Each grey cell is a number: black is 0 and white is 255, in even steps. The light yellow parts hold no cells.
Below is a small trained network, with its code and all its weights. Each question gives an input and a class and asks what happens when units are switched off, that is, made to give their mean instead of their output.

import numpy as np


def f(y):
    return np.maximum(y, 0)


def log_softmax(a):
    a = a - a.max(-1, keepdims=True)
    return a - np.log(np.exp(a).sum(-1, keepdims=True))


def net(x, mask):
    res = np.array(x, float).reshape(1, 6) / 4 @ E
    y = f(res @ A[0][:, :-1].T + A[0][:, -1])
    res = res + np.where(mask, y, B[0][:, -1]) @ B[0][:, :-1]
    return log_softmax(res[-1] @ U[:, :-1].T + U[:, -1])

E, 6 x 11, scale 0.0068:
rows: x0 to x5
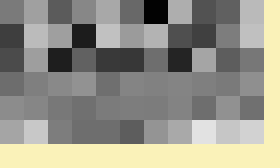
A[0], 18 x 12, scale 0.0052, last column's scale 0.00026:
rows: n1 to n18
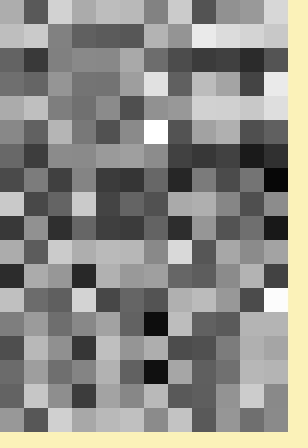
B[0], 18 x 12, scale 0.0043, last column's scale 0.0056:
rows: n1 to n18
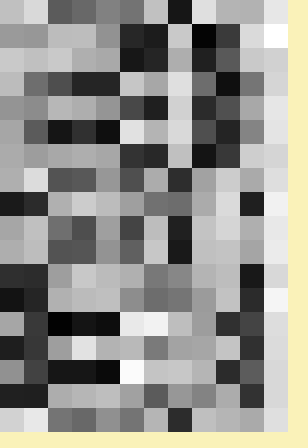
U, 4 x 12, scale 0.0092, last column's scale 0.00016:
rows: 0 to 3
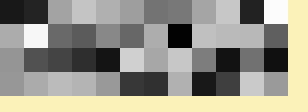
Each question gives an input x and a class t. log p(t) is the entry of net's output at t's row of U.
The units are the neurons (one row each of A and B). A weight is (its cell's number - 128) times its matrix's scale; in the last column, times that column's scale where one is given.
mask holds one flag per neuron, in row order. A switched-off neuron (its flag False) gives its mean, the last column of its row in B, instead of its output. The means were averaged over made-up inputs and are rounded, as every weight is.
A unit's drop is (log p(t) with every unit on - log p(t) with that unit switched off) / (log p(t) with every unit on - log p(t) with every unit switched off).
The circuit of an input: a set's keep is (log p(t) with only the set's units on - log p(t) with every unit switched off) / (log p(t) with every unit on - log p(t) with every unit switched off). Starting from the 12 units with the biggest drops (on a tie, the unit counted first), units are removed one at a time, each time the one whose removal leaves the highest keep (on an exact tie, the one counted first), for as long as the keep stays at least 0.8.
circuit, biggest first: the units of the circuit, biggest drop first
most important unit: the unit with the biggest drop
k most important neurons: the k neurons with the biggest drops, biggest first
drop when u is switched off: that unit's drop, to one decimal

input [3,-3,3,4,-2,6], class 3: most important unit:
n2
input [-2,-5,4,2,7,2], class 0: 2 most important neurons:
n13, n9
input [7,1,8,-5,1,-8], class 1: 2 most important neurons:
n10, n8
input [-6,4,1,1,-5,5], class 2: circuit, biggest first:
n6, n4
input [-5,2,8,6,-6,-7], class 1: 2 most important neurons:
n10, n8
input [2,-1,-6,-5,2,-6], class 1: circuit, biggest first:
n1, n18
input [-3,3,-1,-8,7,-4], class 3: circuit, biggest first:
n7, n3
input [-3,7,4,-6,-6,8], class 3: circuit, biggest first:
n2, n5
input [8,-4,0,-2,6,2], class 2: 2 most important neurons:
n14, n16
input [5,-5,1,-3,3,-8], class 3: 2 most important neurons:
n3, n7
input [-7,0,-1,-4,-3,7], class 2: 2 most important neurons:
n6, n4
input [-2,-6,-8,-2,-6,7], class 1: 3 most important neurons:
n11, n1, n18
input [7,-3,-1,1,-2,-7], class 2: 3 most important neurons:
n14, n16, n2
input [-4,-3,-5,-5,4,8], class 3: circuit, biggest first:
n2
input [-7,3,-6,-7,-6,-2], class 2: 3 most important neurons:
n6, n4, n10
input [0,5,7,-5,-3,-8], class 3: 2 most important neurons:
n7, n3
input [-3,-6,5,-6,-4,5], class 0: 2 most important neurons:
n13, n9
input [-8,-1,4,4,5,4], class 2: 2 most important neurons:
n6, n4
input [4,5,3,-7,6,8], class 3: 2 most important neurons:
n2, n5
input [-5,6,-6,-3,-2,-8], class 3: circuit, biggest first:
n7
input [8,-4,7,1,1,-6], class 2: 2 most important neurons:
n14, n16
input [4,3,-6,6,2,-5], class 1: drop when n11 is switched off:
0.2
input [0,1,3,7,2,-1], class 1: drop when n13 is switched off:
0.2
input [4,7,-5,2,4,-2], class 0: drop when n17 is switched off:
0.1
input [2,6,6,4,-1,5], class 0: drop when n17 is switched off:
0.4
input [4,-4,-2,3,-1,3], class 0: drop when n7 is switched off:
0.2
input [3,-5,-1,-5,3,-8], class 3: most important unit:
n3
